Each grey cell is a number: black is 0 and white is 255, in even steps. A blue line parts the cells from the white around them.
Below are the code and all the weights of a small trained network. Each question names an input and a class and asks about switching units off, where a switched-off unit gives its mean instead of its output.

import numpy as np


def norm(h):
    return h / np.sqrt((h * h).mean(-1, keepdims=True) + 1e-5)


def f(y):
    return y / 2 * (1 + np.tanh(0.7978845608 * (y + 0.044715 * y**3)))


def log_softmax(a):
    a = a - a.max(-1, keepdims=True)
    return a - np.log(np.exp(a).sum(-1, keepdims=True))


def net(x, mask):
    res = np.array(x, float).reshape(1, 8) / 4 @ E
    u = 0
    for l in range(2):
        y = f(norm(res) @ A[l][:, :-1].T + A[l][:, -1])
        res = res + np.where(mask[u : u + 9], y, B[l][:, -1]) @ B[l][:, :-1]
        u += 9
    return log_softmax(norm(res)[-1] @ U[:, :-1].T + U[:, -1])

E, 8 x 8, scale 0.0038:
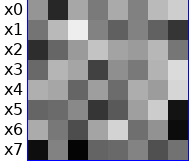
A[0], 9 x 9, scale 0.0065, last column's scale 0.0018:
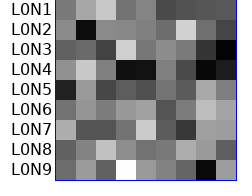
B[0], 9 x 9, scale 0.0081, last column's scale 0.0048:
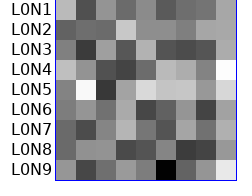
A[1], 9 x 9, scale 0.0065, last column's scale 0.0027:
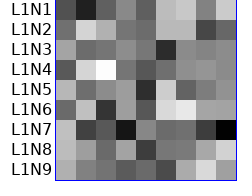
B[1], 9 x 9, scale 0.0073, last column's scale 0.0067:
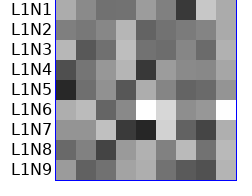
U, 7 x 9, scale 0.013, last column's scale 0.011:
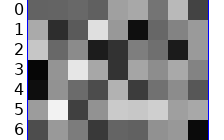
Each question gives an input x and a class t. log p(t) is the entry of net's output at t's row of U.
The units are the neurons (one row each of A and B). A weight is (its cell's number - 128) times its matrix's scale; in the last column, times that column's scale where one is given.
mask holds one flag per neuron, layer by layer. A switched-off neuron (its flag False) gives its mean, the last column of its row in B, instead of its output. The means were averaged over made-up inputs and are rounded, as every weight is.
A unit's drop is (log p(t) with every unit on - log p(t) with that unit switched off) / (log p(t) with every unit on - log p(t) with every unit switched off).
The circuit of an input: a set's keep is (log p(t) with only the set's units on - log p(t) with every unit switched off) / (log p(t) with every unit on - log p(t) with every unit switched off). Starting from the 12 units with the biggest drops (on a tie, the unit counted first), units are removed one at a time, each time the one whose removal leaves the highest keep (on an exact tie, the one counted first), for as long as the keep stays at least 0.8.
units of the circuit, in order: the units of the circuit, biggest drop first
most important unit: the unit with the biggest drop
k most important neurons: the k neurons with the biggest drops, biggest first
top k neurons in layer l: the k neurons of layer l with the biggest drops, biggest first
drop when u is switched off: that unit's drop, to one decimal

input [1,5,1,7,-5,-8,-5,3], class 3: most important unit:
L0N4
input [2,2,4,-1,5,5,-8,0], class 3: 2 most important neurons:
[L0N8 L0N4]
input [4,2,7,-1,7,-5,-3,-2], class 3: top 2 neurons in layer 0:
[L0N5 L0N4]
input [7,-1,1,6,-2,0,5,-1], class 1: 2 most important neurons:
[L0N5 L0N4]
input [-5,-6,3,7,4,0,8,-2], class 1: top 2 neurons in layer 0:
[L0N5 L0N4]
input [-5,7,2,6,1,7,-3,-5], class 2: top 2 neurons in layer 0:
[L0N4 L0N5]
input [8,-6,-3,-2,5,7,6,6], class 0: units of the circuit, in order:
[L0N9 L0N5 L0N4 L1N1]
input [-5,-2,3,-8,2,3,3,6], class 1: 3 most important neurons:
[L0N9 L0N8 L1N3]
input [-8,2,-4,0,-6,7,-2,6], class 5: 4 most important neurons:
[L0N5 L0N4 L1N6 L0N8]
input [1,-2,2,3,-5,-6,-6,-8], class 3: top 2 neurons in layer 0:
[L0N9 L0N8]
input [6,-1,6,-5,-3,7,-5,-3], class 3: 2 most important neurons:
[L0N5 L0N4]
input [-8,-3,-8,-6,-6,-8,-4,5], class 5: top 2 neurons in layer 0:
[L0N5 L0N4]
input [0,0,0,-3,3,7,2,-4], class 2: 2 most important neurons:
[L0N5 L1N7]
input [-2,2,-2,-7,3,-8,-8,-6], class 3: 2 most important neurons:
[L0N9 L1N4]
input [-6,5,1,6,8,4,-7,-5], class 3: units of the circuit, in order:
[L1N4]
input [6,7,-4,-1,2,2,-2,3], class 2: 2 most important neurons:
[L0N5 L0N1]
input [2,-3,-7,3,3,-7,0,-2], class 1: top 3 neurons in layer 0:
[L0N5 L0N4 L0N7]
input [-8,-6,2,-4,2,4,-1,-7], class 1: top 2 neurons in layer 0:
[L0N9 L0N8]
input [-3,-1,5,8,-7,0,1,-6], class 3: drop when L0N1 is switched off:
0.0
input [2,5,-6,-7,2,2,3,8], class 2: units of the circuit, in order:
[L1N7]
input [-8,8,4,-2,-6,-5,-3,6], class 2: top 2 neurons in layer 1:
[L1N6 L1N7]
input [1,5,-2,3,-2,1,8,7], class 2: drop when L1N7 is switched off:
0.2
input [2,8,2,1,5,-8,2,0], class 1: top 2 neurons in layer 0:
[L0N5 L0N1]
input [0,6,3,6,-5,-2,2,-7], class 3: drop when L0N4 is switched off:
0.2
